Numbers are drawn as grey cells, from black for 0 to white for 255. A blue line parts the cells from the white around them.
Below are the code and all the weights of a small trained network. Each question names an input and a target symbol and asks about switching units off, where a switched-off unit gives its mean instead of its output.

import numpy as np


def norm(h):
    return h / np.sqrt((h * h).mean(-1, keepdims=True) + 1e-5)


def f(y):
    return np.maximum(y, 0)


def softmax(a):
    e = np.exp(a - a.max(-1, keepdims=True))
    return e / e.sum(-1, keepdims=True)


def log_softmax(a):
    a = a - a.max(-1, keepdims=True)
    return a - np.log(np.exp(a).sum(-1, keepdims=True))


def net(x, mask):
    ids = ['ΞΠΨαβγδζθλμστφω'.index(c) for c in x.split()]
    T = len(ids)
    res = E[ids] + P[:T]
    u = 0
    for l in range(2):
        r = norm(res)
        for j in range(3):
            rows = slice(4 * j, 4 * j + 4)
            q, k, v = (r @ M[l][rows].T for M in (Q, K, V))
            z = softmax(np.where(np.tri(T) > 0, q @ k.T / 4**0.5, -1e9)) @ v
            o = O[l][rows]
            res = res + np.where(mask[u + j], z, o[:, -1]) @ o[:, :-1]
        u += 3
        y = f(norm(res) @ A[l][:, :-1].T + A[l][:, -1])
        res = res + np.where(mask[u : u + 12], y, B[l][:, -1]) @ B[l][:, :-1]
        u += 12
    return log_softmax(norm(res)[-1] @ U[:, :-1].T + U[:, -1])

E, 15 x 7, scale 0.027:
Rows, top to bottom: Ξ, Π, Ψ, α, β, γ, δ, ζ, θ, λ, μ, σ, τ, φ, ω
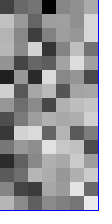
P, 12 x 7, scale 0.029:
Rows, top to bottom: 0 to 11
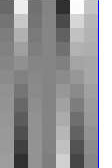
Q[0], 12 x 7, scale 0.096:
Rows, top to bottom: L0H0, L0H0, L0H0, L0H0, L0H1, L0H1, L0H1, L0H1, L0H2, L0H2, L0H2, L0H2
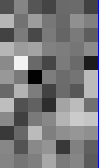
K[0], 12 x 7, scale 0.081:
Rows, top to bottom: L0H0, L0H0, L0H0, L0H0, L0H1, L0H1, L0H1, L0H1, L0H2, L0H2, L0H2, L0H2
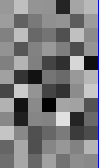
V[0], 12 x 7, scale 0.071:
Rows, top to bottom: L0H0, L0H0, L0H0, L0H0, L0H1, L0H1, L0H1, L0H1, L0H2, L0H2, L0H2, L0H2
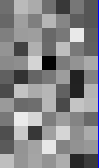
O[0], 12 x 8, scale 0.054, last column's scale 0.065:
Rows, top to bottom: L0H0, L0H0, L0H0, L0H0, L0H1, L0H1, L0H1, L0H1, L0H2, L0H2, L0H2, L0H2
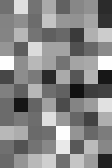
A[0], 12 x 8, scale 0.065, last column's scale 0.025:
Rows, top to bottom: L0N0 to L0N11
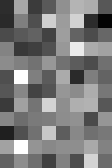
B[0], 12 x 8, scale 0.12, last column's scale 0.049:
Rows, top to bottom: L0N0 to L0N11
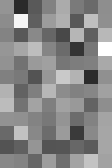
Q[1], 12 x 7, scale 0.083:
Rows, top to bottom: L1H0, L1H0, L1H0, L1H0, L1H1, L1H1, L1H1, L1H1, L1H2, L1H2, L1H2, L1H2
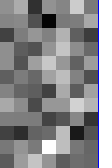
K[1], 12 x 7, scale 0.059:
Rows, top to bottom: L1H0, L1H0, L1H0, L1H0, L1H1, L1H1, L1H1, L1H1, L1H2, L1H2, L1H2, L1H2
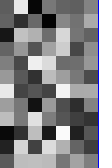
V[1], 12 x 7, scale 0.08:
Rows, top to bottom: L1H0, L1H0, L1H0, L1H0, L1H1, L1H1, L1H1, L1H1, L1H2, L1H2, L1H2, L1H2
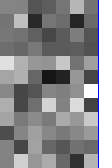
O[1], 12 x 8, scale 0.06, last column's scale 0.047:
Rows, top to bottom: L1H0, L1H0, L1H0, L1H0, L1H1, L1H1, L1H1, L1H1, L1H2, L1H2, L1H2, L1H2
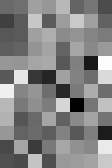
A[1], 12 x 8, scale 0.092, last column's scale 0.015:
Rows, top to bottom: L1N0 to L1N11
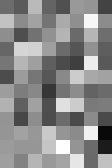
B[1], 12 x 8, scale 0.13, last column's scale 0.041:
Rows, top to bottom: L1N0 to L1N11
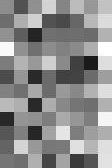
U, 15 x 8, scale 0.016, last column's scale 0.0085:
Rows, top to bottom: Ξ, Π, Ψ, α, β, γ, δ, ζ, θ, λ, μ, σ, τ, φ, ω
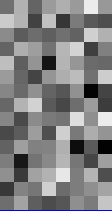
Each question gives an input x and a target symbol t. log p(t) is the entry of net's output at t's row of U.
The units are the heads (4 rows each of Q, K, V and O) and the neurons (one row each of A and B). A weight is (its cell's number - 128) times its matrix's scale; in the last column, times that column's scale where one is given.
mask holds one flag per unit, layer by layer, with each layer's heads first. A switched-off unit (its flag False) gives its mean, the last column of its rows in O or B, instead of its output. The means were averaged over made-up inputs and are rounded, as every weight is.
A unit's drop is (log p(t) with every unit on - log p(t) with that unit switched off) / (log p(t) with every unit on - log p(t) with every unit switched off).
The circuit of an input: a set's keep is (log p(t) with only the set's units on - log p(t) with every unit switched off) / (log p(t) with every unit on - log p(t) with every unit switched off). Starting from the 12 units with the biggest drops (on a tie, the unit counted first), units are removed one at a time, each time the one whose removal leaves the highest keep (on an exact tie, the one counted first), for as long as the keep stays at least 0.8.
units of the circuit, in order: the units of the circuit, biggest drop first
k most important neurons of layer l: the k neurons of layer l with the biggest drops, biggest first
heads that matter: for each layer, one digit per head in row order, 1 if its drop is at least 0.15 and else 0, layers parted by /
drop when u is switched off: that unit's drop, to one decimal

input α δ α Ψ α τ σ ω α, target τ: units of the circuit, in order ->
L0H2, L1H1, L0H0
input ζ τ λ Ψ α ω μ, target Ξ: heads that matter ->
011 / 000
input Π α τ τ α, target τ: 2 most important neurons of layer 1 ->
L1N9, L1N11
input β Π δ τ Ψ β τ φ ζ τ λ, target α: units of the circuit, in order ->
L0H1, L1N10, L0N5
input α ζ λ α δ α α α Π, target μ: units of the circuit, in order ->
L0H1
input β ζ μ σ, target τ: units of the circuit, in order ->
L1H1, L0H2
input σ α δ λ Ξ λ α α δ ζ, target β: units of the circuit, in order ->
L0H0, L1N4
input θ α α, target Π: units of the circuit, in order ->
L0H1, L0H2
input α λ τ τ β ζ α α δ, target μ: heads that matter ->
010 / 000
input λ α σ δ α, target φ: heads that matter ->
101 / 010
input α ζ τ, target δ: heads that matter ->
111 / 111
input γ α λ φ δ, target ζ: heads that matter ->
101 / 010
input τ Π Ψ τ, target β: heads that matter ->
101 / 011
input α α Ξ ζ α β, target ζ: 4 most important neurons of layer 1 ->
L1N1, L1N6, L1N7, L1N2
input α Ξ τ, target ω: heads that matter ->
100 / 010
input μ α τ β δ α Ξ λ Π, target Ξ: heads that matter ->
001 / 000
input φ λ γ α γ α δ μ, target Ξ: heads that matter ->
001 / 000
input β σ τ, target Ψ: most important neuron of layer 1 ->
L1N1
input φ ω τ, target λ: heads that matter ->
111 / 100
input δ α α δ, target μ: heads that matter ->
010 / 010
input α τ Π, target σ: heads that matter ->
011 / 000
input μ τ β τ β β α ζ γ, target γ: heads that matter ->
010 / 000
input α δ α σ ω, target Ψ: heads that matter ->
111 / 010
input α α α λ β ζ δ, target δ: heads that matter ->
111 / 011
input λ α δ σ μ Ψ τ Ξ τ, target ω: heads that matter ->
011 / 010
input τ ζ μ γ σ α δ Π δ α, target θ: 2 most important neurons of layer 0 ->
L0N3, L0N9
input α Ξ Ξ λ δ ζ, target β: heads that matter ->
101 / 010
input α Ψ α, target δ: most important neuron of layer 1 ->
L1N11
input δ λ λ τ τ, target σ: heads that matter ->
011 / 000
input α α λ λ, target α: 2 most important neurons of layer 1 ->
L1N10, L1N1
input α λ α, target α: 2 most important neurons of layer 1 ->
L1N10, L1N11
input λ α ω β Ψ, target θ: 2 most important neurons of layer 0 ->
L0N3, L0N2
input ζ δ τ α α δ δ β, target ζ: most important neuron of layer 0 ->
L0N3
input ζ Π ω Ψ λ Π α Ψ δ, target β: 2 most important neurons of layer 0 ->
L0N3, L0N2
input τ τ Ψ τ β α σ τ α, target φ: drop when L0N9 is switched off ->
0.6
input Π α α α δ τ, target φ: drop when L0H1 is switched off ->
0.2
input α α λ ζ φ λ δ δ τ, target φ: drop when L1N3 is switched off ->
0.0
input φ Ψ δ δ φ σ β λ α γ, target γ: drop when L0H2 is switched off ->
0.1
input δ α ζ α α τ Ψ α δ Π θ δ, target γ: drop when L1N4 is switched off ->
0.2
